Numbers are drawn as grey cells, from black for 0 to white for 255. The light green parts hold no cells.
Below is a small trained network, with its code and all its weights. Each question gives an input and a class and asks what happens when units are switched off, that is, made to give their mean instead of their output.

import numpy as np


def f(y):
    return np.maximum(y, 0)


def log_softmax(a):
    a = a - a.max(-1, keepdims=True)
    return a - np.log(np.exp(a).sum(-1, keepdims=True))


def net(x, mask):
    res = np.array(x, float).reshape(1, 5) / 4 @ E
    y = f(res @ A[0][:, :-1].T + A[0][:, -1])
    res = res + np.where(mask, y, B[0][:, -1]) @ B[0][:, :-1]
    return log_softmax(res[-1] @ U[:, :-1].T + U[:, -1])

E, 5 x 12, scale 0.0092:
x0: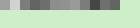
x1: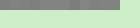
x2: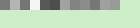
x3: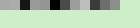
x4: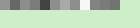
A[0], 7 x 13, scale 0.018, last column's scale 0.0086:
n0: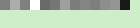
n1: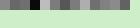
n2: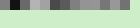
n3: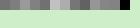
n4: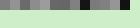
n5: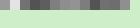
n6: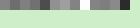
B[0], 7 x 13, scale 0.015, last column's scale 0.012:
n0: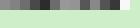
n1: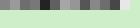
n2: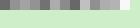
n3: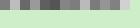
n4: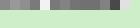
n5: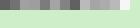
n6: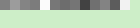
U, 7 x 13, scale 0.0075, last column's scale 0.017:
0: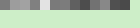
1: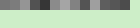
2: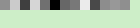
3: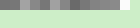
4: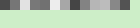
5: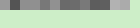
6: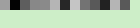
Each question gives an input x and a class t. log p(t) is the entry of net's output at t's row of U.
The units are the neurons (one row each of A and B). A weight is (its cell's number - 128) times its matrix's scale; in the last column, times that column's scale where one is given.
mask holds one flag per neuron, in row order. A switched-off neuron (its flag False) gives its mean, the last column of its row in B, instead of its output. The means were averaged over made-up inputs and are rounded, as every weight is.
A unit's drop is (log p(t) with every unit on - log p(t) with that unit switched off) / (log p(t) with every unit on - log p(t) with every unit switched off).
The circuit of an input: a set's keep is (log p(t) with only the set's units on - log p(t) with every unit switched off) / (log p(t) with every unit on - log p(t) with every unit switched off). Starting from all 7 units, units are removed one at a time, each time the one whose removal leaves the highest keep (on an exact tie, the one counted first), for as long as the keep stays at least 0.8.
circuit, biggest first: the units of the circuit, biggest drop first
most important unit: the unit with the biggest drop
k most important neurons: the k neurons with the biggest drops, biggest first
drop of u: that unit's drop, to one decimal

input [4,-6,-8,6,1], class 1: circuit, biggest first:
n1
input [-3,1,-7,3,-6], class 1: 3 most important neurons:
n1, n6, n5
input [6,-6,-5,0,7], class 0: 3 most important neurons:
n6, n2, n0
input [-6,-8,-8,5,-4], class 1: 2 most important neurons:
n1, n5
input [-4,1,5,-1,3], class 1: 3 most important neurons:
n0, n5, n4
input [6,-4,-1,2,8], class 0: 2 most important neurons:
n6, n2
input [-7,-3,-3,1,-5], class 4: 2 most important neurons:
n2, n6
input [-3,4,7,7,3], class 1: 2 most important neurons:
n0, n3
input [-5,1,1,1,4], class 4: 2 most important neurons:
n2, n4
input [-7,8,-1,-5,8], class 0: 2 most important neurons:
n6, n5
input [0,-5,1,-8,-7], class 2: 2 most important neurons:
n3, n6
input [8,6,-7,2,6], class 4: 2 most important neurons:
n5, n0
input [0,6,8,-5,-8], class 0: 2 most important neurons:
n4, n1
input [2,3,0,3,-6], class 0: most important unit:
n4
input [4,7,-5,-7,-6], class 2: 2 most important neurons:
n3, n6
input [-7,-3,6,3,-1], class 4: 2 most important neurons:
n2, n1
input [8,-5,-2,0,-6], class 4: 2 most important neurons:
n5, n6
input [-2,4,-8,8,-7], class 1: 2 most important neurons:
n1, n6
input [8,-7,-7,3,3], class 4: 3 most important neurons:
n5, n0, n3
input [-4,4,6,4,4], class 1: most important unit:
n0
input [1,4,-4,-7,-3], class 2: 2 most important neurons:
n3, n0
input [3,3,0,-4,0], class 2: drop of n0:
0.2
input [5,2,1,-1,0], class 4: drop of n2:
-0.2
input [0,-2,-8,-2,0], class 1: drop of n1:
0.4
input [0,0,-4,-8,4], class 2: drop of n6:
0.0
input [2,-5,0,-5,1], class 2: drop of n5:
0.1
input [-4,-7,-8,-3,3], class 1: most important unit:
n1
